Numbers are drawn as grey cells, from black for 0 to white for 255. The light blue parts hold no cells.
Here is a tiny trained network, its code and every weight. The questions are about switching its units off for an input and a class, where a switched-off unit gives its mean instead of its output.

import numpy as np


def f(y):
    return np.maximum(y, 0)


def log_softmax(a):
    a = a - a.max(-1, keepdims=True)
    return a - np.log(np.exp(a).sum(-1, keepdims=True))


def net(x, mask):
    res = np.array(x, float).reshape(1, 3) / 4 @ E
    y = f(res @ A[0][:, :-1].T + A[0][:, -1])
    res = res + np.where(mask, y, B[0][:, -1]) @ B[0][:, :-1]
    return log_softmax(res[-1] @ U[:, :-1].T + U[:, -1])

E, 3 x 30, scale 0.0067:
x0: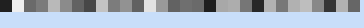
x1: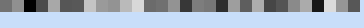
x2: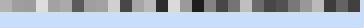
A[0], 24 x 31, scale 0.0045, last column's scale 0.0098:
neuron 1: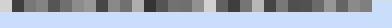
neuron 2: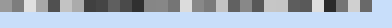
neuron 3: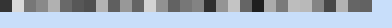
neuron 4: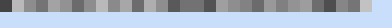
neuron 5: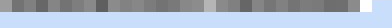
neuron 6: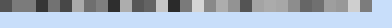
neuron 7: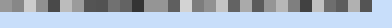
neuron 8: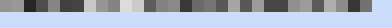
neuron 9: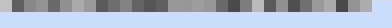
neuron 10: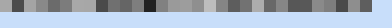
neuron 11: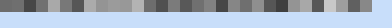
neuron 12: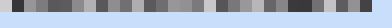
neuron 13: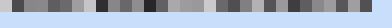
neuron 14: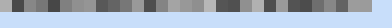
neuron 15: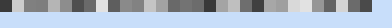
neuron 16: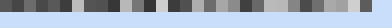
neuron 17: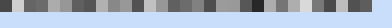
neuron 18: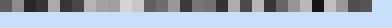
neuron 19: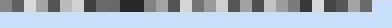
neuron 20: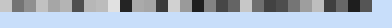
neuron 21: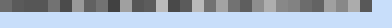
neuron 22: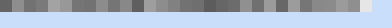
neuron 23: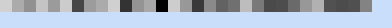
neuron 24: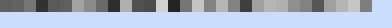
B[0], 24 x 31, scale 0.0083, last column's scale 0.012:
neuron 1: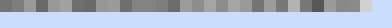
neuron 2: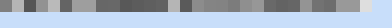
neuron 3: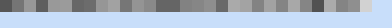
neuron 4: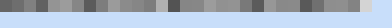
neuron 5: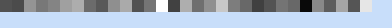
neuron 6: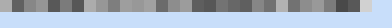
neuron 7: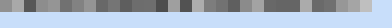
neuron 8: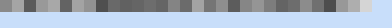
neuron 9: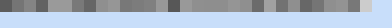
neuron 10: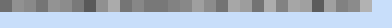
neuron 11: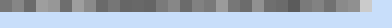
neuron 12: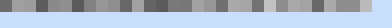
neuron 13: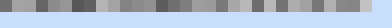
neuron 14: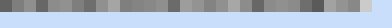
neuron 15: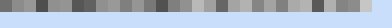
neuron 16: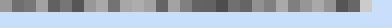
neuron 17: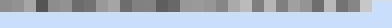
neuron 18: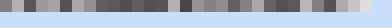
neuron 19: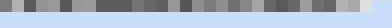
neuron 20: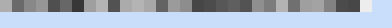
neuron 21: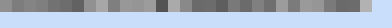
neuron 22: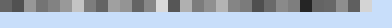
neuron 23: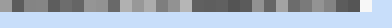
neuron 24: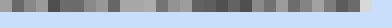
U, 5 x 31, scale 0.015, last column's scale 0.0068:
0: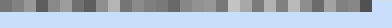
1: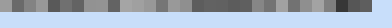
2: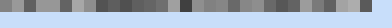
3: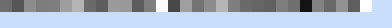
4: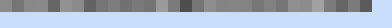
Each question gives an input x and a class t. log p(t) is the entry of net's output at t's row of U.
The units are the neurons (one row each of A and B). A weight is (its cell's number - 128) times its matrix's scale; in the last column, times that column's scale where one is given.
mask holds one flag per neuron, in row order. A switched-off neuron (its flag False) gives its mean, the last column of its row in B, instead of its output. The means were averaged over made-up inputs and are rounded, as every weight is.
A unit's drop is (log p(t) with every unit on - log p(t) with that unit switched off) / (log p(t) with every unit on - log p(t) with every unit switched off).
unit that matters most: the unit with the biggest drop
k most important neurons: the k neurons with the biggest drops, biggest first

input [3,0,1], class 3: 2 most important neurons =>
[neuron 13; neuron 12]
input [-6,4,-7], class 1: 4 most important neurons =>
[neuron 24; neuron 16; neuron 6; neuron 21]
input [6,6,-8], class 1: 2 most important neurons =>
[neuron 24; neuron 6]
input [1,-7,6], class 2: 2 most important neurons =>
[neuron 19; neuron 2]
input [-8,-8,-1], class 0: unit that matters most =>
neuron 13
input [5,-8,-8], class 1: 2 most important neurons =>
[neuron 6; neuron 24]
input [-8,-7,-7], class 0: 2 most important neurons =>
[neuron 13; neuron 10]
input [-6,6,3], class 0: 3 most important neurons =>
[neuron 1; neuron 13; neuron 12]
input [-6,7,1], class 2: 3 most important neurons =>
[neuron 18; neuron 8; neuron 11]
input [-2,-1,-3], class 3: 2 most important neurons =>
[neuron 20; neuron 23]
